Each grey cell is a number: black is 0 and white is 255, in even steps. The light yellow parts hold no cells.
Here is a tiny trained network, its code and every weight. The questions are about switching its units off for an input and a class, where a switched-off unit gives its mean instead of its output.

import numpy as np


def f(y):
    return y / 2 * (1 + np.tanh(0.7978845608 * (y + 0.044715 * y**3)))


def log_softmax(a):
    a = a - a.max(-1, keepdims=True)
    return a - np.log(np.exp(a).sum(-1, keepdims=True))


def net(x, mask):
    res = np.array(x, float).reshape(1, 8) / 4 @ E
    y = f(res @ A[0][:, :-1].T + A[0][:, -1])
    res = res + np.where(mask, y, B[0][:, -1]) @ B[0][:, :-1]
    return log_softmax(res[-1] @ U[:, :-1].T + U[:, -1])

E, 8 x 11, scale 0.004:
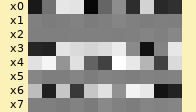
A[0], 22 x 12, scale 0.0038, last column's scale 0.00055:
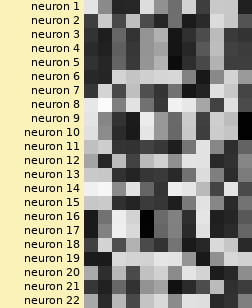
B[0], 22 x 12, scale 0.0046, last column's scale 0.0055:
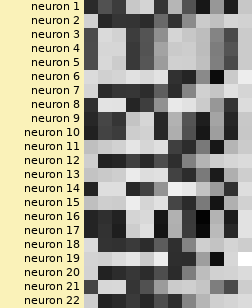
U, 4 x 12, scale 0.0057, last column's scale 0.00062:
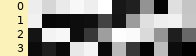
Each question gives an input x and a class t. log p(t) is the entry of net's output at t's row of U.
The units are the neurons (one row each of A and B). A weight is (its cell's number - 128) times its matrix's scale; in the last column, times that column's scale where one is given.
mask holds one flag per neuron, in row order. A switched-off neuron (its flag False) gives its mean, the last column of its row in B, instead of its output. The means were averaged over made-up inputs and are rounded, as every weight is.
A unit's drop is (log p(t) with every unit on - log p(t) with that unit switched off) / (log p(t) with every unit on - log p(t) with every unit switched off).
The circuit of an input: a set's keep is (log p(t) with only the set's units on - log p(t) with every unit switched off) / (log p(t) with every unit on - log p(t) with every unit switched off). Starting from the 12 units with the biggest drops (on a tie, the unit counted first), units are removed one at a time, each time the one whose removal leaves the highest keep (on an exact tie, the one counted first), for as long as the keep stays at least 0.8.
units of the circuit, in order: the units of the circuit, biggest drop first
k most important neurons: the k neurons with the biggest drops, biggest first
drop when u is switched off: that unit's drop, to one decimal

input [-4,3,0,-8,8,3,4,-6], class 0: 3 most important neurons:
[neuron 15; neuron 13; neuron 11]
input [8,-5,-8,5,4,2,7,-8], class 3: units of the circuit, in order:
[neuron 16]
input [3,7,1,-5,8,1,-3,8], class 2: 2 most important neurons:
[neuron 14; neuron 8]
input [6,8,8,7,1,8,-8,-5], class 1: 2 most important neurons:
[neuron 7; neuron 2]
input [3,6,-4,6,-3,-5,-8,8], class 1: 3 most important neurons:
[neuron 7; neuron 2; neuron 18]
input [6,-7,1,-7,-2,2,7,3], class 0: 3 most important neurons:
[neuron 15; neuron 13; neuron 11]
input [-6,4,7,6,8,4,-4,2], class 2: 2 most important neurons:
[neuron 8; neuron 14]
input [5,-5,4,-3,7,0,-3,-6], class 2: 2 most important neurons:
[neuron 14; neuron 8]
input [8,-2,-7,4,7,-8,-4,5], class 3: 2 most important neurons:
[neuron 17; neuron 16]
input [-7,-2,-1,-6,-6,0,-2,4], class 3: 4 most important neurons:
[neuron 10; neuron 9; neuron 1; neuron 19]
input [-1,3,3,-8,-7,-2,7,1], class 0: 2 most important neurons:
[neuron 15; neuron 13]
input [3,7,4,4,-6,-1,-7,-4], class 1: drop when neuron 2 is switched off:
0.2
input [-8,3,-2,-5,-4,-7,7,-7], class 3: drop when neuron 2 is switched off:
0.1
